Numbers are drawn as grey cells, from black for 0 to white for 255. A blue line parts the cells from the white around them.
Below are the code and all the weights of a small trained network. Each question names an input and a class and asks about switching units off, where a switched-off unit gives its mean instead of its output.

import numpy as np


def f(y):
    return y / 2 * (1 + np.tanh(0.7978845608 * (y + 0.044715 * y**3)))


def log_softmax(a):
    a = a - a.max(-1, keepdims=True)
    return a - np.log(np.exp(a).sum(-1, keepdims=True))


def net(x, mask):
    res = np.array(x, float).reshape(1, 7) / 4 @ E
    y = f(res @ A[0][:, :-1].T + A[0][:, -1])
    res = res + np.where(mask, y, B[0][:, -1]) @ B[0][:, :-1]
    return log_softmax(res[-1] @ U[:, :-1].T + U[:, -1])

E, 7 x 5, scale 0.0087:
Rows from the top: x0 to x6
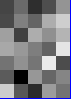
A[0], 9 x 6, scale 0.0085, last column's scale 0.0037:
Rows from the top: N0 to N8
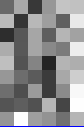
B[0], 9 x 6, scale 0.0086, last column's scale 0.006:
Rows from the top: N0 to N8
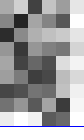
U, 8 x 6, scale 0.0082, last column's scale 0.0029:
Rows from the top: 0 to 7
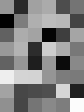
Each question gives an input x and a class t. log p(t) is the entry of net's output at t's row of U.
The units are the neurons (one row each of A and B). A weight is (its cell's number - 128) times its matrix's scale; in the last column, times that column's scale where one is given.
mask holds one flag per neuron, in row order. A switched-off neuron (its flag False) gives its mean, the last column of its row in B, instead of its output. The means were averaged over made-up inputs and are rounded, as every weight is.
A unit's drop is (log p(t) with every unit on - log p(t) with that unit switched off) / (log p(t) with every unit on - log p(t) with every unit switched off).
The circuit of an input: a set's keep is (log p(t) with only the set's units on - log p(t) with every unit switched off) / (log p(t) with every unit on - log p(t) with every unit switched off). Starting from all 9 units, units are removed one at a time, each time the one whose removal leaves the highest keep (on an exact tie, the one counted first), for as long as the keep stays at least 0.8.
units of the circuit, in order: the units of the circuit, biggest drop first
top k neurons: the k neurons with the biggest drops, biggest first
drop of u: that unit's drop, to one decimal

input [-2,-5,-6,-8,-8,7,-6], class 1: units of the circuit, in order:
N2, N6
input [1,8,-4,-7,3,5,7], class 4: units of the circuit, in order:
N7
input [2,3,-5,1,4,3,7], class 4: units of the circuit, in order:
N7, N4
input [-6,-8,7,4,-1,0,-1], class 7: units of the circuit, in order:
N4, N1
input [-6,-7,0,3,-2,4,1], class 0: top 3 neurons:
N1, N3, N0
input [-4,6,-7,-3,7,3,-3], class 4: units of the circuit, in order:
N7, N2
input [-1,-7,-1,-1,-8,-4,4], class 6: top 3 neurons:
N4, N5, N7
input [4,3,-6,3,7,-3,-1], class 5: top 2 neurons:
N8, N6
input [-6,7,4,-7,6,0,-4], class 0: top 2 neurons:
N1, N0
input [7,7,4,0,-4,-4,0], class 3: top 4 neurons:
N0, N1, N3, N2
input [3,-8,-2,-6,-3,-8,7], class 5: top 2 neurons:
N8, N6
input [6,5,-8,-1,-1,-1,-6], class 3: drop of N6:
0.1
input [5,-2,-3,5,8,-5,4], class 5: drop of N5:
0.1
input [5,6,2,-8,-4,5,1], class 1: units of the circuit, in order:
N2
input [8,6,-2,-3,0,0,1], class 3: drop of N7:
-0.1
